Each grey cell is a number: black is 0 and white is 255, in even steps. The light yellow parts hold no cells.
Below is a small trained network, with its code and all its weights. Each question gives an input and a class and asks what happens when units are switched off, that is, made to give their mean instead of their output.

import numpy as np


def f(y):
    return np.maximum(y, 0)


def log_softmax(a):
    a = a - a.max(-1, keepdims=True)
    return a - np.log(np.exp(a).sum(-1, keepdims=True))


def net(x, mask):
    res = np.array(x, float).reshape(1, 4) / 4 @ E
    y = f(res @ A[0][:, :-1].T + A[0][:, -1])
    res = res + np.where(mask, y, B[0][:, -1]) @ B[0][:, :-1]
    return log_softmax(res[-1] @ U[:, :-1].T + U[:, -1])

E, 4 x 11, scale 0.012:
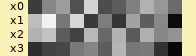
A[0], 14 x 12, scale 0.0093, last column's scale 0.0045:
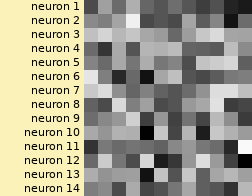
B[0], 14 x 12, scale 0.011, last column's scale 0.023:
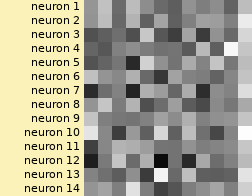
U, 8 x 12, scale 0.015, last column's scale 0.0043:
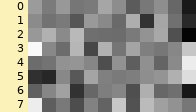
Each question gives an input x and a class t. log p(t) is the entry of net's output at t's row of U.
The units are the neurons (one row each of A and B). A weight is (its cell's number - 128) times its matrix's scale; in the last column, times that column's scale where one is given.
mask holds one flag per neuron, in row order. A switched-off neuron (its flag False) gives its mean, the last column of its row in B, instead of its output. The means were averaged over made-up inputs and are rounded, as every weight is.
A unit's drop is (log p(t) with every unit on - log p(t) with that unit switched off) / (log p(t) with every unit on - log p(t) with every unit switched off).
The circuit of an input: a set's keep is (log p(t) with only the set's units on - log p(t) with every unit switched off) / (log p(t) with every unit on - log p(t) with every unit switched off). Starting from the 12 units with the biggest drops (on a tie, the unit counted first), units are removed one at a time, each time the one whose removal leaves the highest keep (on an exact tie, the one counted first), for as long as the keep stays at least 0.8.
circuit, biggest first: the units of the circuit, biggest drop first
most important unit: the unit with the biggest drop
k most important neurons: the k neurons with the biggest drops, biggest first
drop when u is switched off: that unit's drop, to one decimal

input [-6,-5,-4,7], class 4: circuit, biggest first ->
neuron 10; neuron 7
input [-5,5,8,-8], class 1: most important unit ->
neuron 7
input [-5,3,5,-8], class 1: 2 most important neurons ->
neuron 7; neuron 3
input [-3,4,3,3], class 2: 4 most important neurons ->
neuron 10; neuron 13; neuron 9; neuron 14
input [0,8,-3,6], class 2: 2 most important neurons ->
neuron 14; neuron 11
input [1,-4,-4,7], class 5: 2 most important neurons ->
neuron 6; neuron 2
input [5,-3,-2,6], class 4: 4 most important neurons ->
neuron 7; neuron 5; neuron 3; neuron 8
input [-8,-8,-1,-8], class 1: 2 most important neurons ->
neuron 10; neuron 13
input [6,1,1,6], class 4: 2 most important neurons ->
neuron 12; neuron 10
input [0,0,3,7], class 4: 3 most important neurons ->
neuron 2; neuron 10; neuron 13
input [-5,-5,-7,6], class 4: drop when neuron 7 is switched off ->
0.3
